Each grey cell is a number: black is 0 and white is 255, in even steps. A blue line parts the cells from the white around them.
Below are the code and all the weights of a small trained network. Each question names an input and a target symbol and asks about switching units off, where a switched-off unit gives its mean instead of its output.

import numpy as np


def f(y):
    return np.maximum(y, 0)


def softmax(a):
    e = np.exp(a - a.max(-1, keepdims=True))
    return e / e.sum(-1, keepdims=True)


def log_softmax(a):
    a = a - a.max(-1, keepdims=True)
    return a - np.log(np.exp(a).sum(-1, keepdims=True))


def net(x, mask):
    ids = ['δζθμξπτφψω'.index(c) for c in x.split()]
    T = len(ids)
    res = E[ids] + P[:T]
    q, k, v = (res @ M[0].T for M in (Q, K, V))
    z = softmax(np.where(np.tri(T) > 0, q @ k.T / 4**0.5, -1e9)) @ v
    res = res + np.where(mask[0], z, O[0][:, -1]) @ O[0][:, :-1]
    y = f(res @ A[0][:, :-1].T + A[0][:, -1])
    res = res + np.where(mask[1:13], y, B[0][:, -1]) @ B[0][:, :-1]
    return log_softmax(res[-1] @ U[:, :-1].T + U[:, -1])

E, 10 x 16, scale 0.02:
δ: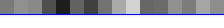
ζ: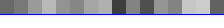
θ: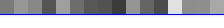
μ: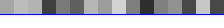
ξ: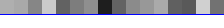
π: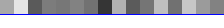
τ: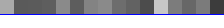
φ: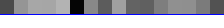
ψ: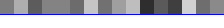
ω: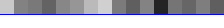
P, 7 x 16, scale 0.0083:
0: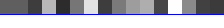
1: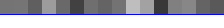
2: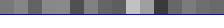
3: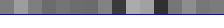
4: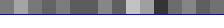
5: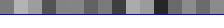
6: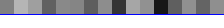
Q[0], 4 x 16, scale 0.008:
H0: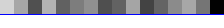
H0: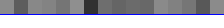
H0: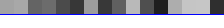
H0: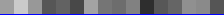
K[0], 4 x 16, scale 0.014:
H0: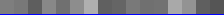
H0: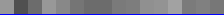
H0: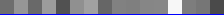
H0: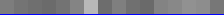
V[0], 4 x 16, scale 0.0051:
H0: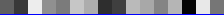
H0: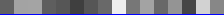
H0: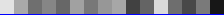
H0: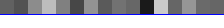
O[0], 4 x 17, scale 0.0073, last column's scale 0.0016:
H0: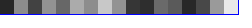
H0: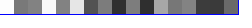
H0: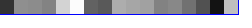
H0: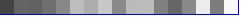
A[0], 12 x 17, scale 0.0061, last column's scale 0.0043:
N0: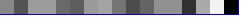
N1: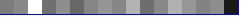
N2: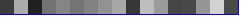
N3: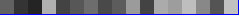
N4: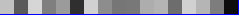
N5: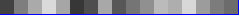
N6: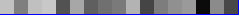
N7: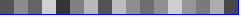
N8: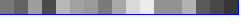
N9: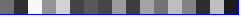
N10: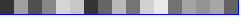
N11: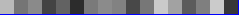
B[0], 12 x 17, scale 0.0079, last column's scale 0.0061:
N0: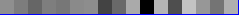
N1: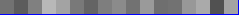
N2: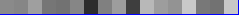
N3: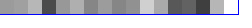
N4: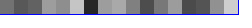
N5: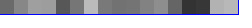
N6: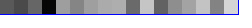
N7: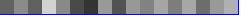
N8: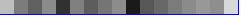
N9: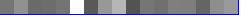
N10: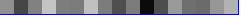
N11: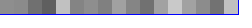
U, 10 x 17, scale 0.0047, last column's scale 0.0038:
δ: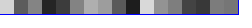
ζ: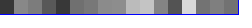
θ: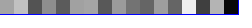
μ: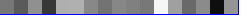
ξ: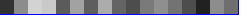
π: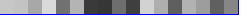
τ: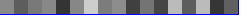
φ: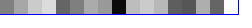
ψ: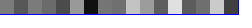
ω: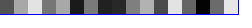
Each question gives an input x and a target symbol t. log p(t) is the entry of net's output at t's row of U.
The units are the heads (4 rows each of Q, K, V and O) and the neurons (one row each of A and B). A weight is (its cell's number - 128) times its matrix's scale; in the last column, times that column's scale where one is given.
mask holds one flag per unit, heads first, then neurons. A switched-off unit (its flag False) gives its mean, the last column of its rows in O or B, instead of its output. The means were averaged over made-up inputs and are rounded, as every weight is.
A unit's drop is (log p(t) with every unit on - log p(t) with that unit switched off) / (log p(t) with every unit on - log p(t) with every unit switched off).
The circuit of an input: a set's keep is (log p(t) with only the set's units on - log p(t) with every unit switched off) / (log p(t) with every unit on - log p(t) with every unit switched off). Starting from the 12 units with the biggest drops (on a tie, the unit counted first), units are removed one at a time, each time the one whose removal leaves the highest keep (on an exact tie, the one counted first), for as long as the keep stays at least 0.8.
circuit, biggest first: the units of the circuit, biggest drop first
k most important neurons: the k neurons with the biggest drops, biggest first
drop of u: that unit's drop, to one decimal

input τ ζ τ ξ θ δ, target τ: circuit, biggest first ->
H0; N8; N10; N3
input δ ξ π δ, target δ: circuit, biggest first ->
H0; N6; N3
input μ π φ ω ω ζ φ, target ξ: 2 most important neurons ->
N5; N9
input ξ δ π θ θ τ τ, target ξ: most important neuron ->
N6
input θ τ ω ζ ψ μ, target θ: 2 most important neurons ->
N0; N6
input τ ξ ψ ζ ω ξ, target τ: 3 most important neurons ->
N10; N8; N3
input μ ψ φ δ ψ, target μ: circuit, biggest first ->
H0; N6
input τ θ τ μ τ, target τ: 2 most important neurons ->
N8; N10
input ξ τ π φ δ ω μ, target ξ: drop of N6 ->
0.2
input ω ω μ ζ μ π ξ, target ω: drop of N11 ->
0.0
